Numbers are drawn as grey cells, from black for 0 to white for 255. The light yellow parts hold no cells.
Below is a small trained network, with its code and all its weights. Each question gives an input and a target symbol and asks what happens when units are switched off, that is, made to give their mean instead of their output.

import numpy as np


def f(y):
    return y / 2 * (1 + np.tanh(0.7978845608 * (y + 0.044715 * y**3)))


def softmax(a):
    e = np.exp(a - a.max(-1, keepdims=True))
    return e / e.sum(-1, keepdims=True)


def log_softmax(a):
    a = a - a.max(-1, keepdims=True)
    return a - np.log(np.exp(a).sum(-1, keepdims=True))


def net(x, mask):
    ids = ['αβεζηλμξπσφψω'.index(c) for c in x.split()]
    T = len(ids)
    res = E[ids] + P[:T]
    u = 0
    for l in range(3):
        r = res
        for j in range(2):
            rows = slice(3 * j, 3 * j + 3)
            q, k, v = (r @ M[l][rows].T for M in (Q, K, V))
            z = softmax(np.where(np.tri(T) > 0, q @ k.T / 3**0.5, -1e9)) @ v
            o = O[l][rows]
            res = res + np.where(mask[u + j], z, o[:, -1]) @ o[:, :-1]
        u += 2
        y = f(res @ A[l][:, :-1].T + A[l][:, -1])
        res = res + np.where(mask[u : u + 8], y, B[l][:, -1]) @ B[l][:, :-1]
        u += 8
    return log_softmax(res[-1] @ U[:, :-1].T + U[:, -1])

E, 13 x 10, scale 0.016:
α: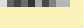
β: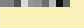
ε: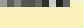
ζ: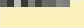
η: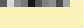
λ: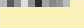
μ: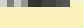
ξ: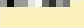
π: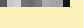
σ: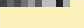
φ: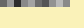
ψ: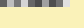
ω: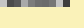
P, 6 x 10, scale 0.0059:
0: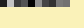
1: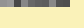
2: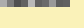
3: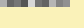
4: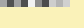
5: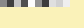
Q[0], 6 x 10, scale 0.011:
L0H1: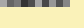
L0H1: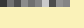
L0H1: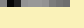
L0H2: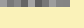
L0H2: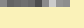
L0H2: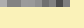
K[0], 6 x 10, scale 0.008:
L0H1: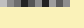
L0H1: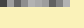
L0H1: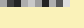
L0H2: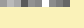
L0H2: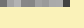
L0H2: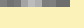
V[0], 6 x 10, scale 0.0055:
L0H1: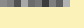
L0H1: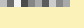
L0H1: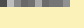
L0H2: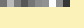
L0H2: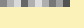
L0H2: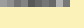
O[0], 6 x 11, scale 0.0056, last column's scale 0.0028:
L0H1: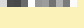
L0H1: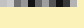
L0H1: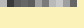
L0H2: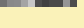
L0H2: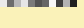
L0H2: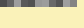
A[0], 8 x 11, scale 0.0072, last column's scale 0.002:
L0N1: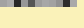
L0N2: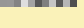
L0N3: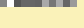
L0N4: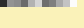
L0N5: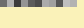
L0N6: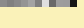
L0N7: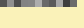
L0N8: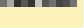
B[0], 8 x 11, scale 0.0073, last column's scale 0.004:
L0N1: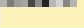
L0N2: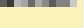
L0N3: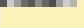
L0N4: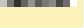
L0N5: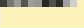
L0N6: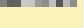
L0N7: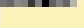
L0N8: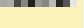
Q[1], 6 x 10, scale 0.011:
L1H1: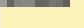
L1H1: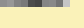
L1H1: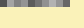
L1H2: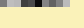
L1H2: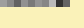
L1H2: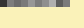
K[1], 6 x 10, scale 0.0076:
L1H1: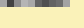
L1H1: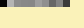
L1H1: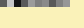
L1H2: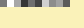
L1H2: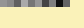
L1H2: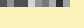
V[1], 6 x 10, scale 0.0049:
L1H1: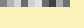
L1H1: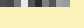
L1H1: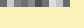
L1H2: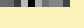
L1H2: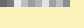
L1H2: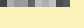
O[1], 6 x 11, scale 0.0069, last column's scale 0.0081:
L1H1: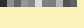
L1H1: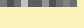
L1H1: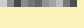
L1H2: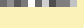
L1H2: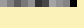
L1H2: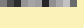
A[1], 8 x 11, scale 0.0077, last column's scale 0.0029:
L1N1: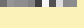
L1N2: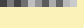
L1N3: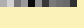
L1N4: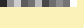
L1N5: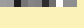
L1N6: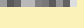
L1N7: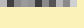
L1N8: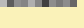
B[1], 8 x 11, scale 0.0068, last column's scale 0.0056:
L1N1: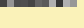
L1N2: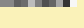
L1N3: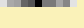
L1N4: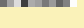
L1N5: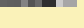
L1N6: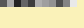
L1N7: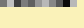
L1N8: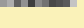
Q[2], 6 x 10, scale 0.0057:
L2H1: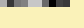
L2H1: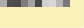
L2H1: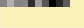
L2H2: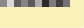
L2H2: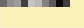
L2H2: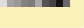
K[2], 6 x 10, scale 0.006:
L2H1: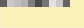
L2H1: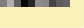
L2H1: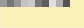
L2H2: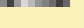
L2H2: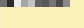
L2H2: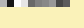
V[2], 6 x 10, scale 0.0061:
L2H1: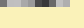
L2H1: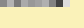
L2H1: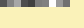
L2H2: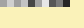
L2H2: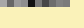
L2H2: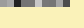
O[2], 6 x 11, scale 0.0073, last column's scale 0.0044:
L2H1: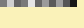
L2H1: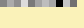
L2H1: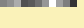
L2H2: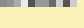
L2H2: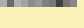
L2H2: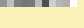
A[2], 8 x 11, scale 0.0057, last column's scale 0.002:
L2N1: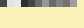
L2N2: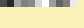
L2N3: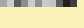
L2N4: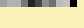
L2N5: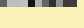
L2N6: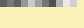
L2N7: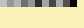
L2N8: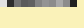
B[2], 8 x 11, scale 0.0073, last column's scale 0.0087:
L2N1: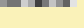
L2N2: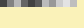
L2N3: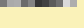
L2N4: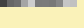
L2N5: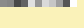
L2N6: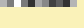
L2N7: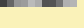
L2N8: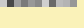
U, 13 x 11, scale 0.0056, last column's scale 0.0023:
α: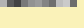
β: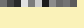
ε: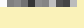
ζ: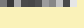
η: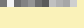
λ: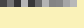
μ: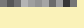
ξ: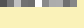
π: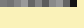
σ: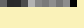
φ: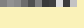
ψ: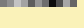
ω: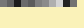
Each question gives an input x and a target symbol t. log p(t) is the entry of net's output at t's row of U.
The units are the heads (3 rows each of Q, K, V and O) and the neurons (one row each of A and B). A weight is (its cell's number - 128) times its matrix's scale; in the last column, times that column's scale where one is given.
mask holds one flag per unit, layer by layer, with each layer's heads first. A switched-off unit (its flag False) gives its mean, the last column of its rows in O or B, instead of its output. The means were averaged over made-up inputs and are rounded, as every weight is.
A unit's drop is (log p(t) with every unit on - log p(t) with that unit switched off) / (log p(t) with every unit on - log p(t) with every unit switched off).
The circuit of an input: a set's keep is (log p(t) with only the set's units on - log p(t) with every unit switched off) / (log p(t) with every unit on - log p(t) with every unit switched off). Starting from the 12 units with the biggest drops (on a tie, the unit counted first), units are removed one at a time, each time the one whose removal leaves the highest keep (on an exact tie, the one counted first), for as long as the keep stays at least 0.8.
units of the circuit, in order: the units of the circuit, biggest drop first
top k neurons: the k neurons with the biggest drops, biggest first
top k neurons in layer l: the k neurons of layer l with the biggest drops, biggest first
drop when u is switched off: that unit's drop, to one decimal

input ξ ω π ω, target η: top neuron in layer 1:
[L1N7]
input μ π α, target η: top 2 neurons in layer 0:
[L0N3; L0N2]
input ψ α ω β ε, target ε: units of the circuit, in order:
[L0H1; L0N8]
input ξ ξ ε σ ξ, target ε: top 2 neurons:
[L0N1; L1N8]
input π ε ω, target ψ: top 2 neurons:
[L2N3; L2N7]
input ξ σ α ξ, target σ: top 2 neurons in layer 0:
[L0N5; L0N2]
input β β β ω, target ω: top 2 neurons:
[L1N7; L2N5]
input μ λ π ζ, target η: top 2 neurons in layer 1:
[L1N7; L1N3]
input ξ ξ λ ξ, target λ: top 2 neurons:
[L2N2; L1N6]
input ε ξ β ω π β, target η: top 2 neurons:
[L2N3; L0N3]
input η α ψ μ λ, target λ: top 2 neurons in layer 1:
[L1N7; L1N1]
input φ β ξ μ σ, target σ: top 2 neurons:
[L0N5; L1N6]
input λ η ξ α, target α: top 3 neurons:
[L2N8; L2N4; L1N3]
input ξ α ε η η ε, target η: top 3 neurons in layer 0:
[L0N8; L0N3; L0N7]
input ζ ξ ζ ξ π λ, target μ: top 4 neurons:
[L0N2; L2N5; L1N7; L1N8]
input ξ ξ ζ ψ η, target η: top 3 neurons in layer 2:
[L2N1; L2N4; L2N6]
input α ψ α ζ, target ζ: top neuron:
[L2N2]
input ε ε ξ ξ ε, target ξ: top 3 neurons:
[L0N8; L2N2; L1N3]
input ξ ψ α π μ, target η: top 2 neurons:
[L1N7; L2N3]
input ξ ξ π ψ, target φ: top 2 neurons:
[L0N5; L2N6]
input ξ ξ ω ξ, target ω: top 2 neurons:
[L0N1; L1N6]
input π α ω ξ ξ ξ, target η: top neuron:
[L2N3]
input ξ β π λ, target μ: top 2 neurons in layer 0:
[L0N2; L0N3]
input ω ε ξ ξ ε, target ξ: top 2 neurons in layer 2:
[L2N2; L2N1]
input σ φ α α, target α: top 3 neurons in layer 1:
[L1N3; L1N2; L1N4]
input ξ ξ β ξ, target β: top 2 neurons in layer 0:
[L0N2; L0N1]
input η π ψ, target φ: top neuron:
[L2N6]
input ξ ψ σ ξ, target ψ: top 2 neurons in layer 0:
[L0N5; L0N6]
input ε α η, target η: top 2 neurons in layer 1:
[L1N3; L1N4]
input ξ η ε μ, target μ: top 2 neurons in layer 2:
[L2N5; L2N7]
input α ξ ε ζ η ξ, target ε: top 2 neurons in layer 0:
[L0N1; L0N5]
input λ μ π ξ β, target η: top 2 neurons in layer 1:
[L1N6; L1N2]
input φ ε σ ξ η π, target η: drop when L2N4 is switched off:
0.1
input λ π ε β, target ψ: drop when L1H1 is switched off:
0.3
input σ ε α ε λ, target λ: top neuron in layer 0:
[L0N6]
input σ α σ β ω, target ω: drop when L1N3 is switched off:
-0.1
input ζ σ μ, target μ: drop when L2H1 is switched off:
0.0
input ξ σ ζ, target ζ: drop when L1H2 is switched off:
0.4
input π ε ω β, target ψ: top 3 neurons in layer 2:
[L2N3; L2N5; L2N1]
